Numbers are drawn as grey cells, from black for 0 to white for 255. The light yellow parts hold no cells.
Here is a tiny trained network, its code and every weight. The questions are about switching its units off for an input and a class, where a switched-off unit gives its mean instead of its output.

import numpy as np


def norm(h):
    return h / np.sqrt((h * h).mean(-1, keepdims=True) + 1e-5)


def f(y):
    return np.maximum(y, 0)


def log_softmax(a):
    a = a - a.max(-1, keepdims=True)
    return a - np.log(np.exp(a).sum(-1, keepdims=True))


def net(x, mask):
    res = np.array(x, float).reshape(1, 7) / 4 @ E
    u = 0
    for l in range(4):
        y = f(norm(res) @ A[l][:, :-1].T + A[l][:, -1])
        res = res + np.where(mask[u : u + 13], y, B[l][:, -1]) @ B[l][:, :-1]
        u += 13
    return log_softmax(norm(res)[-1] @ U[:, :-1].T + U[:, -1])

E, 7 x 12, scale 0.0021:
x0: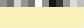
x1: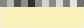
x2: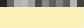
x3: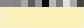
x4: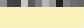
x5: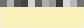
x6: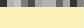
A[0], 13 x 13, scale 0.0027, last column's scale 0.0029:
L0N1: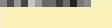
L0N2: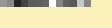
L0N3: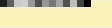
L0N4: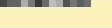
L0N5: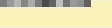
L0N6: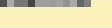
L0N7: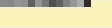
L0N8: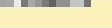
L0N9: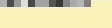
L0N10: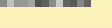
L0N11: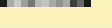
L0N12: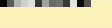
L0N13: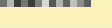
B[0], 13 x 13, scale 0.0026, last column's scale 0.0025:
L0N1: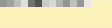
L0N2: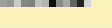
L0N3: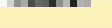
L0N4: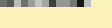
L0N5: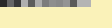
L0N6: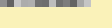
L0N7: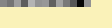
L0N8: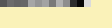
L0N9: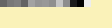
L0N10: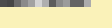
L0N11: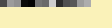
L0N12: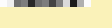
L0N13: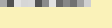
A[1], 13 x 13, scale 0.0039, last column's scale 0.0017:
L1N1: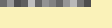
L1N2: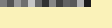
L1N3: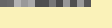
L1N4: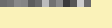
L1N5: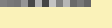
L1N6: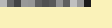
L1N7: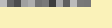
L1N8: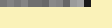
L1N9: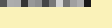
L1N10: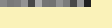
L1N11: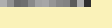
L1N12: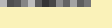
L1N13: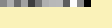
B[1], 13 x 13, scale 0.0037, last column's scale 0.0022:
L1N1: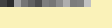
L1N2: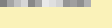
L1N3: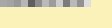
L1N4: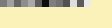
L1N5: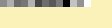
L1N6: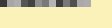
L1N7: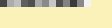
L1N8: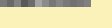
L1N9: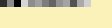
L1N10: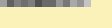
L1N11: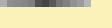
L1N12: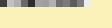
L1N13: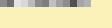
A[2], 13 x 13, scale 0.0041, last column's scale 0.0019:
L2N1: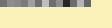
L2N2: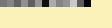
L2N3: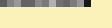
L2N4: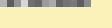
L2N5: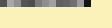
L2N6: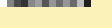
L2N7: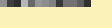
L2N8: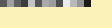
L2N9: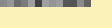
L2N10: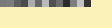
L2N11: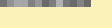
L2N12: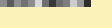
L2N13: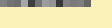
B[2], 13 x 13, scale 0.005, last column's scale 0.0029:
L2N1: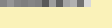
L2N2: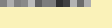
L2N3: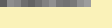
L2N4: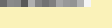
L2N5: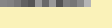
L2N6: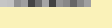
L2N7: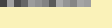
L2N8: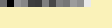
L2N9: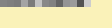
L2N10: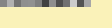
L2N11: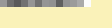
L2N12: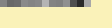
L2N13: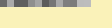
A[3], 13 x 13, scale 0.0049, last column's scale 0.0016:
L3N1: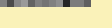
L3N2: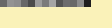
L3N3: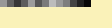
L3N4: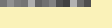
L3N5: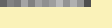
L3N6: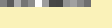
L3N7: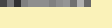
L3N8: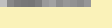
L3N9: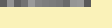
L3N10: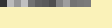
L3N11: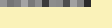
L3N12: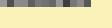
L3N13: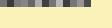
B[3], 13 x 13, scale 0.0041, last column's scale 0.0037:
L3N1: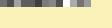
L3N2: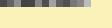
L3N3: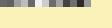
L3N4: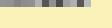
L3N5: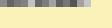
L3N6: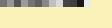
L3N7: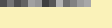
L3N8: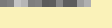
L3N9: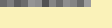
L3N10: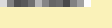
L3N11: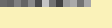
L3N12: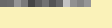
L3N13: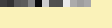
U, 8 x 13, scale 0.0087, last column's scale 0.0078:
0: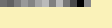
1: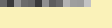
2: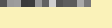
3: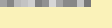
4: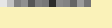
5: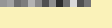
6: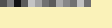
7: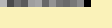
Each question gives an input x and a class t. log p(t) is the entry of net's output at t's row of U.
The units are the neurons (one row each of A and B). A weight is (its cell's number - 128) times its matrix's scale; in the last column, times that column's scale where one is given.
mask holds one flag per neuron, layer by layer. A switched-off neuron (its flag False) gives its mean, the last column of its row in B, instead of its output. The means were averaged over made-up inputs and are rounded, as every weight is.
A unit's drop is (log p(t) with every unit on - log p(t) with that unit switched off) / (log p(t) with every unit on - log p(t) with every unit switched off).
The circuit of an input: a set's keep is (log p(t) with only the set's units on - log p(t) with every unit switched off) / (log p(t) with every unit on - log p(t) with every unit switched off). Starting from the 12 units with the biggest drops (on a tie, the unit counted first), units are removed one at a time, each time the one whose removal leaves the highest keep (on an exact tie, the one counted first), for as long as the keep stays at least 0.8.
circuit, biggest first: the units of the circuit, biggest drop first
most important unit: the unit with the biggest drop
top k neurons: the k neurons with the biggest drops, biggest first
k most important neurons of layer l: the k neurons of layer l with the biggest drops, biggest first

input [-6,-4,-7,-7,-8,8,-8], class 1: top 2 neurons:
(L2N8, L1N1)
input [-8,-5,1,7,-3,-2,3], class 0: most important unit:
L3N3
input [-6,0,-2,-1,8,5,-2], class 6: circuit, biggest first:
(L2N7, L3N7)
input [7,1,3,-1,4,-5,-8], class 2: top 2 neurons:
(L1N7, L1N12)
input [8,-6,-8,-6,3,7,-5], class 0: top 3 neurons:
(L3N6, L0N12, L2N12)
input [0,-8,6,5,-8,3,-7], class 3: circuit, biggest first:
(L1N2, L1N3)
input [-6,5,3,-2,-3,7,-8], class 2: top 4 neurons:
(L1N7, L1N12, L1N6, L0N9)
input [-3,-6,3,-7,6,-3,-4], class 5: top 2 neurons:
(L1N4, L0N13)
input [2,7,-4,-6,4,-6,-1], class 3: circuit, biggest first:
(L0N13, L1N13)
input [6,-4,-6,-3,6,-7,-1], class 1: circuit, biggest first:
(L3N13, L3N1)
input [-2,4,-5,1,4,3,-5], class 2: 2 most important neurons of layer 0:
(L0N12, L0N1)
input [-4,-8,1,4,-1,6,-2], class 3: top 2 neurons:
(L1N2, L1N3)
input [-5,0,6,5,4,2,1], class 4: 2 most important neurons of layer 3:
(L3N10, L3N6)
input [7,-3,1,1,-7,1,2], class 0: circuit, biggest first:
(L3N6)
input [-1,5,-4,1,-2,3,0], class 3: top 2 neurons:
(L0N12, L1N13)
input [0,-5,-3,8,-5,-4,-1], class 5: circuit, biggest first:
(L2N2, L1N5)
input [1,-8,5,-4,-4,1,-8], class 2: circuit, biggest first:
(L1N12, L1N7)
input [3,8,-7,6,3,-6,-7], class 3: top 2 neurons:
(L1N13, L2N8)
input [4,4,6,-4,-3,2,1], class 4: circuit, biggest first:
(L0N12, L0N3)
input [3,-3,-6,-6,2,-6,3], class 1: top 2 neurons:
(L1N4, L0N12)
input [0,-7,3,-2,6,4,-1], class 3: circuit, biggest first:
(L1N3, L1N2)
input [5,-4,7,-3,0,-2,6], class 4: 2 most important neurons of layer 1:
(L1N7, L1N12)
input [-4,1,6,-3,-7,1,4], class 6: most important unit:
L1N9
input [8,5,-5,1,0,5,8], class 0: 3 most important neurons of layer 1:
(L1N7, L1N12, L1N6)
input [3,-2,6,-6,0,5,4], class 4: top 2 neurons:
(L0N12, L1N5)
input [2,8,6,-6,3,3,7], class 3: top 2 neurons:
(L0N13, L1N13)
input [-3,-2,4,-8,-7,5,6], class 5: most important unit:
L2N10
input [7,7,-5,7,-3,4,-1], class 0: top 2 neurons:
(L2N12, L3N6)
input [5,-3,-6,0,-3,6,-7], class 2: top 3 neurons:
(L1N12, L1N7, L1N6)
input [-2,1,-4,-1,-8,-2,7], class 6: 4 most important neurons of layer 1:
(L1N9, L1N7, L1N12, L1N6)
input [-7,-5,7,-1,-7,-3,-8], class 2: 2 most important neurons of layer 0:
(L0N9, L0N8)
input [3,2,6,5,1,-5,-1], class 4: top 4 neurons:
(L0N12, L0N3, L2N8, L3N10)
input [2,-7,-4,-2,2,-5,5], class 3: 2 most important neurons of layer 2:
(L2N8, L2N4)
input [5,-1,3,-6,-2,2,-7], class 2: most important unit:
L1N7
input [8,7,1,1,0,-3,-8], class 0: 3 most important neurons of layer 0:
(L0N9, L0N8, L0N7)
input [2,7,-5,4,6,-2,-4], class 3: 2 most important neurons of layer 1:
(L1N13, L1N9)
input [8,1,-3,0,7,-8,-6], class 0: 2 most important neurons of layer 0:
(L0N9, L0N7)
